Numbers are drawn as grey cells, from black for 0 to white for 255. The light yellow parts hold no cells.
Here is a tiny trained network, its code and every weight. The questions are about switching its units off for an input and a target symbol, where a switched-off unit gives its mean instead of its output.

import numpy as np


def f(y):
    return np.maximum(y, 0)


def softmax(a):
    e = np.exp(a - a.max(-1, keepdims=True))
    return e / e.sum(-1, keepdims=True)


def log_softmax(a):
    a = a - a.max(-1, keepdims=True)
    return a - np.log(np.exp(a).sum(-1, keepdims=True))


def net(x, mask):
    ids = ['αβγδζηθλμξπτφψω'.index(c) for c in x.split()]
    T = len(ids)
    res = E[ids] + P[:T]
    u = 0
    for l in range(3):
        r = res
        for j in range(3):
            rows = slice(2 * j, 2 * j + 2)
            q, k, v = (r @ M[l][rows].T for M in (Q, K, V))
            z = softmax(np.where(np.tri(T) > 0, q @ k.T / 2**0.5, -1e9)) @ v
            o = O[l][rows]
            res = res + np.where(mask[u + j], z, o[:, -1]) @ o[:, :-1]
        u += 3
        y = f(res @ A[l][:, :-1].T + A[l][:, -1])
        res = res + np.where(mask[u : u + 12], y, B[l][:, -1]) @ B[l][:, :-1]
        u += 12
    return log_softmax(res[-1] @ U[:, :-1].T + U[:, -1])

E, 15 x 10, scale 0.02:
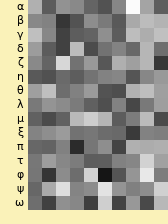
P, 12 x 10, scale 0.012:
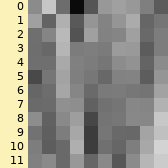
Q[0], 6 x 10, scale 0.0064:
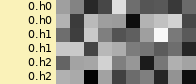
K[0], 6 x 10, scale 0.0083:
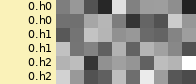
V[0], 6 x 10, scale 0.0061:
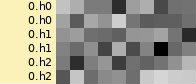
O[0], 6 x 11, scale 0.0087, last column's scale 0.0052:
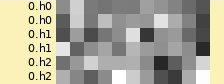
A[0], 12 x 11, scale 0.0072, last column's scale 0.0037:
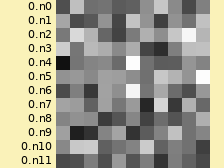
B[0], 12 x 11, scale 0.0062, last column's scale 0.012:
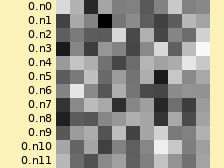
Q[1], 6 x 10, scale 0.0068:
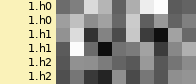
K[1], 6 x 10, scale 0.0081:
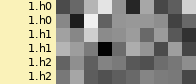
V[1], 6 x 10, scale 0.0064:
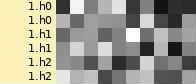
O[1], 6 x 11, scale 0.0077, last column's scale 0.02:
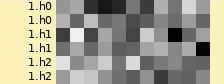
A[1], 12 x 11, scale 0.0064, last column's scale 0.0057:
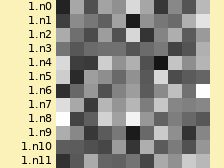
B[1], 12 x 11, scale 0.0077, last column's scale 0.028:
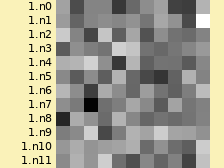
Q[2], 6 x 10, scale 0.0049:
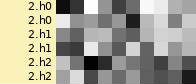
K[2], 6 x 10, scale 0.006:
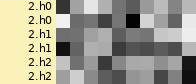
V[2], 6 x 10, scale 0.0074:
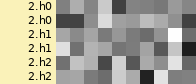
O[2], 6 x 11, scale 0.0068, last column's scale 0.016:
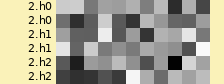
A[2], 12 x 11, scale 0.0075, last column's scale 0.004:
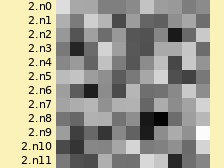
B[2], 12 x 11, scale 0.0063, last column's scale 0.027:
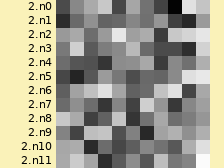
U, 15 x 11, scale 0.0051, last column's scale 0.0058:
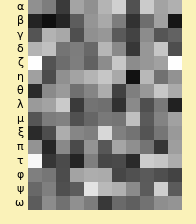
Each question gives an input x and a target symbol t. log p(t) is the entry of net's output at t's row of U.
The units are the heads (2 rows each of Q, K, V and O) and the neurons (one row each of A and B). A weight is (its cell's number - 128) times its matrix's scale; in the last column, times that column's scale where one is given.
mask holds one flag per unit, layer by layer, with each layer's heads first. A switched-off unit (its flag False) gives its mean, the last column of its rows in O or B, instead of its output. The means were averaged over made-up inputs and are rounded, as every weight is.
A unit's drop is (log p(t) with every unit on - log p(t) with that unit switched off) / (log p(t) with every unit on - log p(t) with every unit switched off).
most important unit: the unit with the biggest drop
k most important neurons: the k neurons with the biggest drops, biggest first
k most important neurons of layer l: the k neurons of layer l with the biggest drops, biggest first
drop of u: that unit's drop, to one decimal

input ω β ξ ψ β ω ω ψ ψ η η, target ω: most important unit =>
2.h2
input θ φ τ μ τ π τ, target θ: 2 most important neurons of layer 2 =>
(2.n6; 2.n9)
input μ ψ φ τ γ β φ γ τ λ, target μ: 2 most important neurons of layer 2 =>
(2.n11; 2.n2)
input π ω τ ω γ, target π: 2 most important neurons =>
(1.n0; 0.n8)
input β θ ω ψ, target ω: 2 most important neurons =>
(0.n10; 1.n1)
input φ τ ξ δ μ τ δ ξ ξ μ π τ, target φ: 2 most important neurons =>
(2.n3; 0.n9)
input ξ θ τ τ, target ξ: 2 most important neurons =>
(2.n0; 1.n4)
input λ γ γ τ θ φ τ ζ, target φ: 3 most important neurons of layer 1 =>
(1.n0; 1.n11; 1.n9)
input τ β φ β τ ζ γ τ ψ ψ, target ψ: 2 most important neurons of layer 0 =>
(0.n4; 0.n3)
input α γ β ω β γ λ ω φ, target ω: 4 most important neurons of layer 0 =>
(0.n3; 0.n4; 0.n9; 0.n8)
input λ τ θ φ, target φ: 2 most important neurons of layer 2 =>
(2.n3; 2.n1)
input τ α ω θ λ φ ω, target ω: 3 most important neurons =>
(0.n4; 1.n11; 2.n5)
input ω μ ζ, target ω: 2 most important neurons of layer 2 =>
(2.n5; 2.n0)
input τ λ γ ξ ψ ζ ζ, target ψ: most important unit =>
0.n4
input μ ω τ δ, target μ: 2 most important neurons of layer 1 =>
(1.n0; 1.n9)
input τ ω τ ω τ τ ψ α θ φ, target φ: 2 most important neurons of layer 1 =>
(1.n11; 1.n0)
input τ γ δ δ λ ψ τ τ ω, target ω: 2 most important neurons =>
(0.n4; 1.n11)
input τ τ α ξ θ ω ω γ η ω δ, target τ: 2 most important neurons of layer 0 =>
(0.n1; 0.n3)
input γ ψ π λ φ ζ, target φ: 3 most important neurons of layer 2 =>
(2.n3; 2.n1; 2.n5)
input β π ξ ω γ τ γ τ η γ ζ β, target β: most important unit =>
2.h0
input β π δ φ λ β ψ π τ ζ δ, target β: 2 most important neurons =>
(0.n1; 2.n11)
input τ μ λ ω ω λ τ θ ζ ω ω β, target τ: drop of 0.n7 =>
0.0
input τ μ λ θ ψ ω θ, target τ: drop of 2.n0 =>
0.1
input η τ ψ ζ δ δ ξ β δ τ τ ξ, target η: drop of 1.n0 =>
0.2
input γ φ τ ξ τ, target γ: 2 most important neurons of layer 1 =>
(1.n0; 1.n11)
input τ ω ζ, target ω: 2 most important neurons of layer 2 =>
(2.n0; 2.n5)
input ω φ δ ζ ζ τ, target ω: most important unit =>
2.h2
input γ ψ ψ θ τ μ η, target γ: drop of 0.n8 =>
0.2
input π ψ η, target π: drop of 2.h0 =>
0.3
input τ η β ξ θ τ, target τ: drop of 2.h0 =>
0.2
